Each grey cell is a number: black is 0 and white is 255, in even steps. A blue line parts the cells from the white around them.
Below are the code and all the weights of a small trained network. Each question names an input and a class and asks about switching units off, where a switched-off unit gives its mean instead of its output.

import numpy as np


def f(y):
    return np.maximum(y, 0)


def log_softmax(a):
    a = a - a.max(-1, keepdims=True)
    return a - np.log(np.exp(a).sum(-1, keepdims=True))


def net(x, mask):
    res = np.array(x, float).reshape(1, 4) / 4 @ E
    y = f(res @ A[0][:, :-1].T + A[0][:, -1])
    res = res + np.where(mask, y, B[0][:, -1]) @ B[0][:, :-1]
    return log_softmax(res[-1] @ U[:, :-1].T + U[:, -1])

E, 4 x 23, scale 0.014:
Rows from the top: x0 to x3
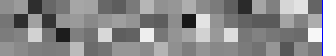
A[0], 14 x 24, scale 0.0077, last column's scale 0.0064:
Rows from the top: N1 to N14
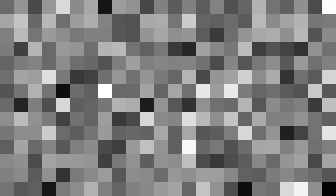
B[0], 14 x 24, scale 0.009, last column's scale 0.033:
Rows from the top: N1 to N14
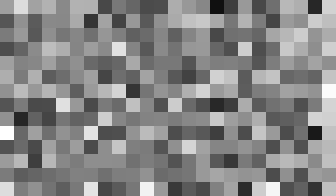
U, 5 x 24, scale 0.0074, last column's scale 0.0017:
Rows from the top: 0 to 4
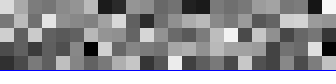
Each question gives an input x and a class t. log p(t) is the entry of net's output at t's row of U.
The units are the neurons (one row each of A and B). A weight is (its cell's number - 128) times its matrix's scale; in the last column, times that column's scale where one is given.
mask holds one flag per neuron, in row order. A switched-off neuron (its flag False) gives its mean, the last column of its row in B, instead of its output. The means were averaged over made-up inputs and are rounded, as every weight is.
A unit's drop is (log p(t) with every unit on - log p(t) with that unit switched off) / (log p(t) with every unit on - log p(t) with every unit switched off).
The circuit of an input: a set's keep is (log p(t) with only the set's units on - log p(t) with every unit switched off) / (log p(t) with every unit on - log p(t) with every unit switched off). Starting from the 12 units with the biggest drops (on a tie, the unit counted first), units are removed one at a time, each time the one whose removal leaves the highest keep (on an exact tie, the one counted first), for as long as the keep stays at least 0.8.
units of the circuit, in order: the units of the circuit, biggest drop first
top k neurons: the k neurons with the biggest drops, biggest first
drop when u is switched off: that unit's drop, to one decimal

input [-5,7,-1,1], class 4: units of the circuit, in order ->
[N8]
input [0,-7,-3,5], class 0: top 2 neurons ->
[N10, N7]
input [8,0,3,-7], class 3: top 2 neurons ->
[N2, N10]
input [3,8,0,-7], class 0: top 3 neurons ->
[N14, N9, N7]
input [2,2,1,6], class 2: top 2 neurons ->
[N1, N8]
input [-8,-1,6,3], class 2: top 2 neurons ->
[N10, N6]
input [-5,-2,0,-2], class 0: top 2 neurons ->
[N9, N7]
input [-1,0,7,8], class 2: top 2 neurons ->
[N1, N9]
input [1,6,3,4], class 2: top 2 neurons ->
[N14, N1]
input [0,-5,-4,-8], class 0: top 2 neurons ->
[N7, N10]
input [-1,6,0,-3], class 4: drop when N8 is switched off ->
0.2
